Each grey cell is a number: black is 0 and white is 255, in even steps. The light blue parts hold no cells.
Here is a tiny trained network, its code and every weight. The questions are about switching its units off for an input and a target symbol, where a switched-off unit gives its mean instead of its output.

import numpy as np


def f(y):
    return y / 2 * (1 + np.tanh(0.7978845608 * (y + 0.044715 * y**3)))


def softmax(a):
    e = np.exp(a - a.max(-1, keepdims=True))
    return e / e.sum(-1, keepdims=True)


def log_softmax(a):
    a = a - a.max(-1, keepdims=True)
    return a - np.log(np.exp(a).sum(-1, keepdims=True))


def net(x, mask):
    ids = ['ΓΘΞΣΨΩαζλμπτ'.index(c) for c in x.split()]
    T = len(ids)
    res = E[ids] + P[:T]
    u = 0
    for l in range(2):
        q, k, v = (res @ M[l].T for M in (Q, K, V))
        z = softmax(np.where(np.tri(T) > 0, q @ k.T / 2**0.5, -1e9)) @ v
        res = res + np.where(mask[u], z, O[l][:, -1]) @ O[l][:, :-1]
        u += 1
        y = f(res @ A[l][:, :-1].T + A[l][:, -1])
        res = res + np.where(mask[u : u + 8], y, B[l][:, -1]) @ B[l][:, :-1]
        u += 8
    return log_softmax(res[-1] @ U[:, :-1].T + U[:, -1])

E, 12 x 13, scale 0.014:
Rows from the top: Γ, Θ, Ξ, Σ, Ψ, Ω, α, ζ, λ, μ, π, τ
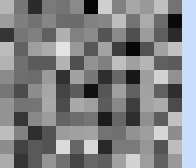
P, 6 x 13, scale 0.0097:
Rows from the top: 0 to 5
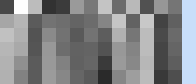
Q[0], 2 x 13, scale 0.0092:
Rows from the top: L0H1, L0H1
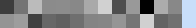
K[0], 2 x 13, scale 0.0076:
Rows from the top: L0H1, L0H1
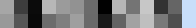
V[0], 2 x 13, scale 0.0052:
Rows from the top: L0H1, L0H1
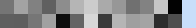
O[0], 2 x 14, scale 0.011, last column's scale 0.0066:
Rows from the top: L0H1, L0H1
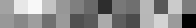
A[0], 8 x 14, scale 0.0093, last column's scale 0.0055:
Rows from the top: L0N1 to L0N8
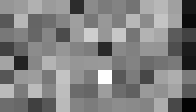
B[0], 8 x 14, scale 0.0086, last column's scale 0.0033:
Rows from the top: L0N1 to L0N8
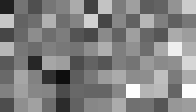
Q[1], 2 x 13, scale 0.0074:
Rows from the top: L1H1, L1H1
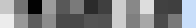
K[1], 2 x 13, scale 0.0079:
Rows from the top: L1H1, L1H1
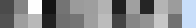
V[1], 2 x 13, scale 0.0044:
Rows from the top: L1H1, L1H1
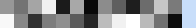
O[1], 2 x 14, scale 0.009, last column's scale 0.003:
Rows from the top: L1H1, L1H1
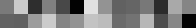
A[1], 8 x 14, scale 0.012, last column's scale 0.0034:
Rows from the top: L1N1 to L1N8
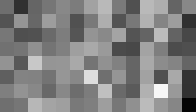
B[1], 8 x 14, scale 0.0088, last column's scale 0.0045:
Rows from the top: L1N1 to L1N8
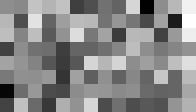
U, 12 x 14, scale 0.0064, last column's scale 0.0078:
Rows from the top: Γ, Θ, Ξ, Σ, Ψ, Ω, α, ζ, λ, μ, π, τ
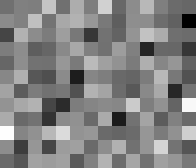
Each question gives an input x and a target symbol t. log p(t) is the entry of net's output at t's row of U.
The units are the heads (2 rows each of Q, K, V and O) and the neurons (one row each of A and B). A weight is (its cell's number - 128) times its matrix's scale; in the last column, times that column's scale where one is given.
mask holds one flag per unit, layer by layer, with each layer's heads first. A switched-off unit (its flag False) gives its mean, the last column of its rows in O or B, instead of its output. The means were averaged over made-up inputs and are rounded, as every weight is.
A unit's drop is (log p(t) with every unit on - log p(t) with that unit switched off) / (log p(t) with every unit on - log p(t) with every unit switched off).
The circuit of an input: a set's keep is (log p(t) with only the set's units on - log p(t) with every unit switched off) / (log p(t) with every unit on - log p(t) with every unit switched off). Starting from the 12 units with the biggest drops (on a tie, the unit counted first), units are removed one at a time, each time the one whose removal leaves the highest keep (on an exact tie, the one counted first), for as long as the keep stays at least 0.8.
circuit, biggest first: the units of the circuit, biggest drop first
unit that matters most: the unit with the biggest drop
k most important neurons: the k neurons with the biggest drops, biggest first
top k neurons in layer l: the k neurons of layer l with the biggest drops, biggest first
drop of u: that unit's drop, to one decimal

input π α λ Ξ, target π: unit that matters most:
L1H1
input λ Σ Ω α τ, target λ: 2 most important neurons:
(L1N3, L0N7)
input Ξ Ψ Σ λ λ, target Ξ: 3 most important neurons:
(L0N1, L0N7, L1N5)
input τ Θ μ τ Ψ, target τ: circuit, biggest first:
(L1H1, L0H1, L1N1)
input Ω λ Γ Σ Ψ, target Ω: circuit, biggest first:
(L1H1, L0H1)
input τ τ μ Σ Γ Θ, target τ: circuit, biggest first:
(L1H1, L0H1, L1N1)
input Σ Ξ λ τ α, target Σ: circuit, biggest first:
(L0H1, L0N7)
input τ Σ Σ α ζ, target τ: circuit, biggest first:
(L1N1, L0H1, L1H1)
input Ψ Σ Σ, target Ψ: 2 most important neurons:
(L1N5, L1N8)
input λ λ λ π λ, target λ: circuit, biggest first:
(L0H1, L1N3)
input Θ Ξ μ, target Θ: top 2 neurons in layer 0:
(L0N1, L0N7)
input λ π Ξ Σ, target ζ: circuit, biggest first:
(L0H1, L0N6, L1N7)
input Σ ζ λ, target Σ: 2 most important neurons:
(L0N7, L1N3)
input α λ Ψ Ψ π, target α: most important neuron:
(L1N2)
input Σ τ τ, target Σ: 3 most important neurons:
(L0N7, L1N3, L1N5)
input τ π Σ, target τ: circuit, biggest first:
(L0H1, L1H1, L1N1)
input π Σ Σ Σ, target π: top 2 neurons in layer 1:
(L1N5, L1N1)
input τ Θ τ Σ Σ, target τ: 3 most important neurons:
(L1N1, L1N4, L0N6)
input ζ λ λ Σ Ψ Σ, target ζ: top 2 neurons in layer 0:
(L0N7, L0N1)
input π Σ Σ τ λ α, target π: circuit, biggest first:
(L1H1)
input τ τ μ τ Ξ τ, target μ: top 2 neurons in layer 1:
(L1N1, L1N7)
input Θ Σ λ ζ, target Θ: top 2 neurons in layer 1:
(L1N2, L1N8)
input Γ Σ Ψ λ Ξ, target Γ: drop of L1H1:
0.8
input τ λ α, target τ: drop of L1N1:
0.7
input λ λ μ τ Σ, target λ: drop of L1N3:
1.0
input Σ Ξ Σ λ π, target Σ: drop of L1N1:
0.0
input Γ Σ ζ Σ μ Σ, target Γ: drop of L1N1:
0.1
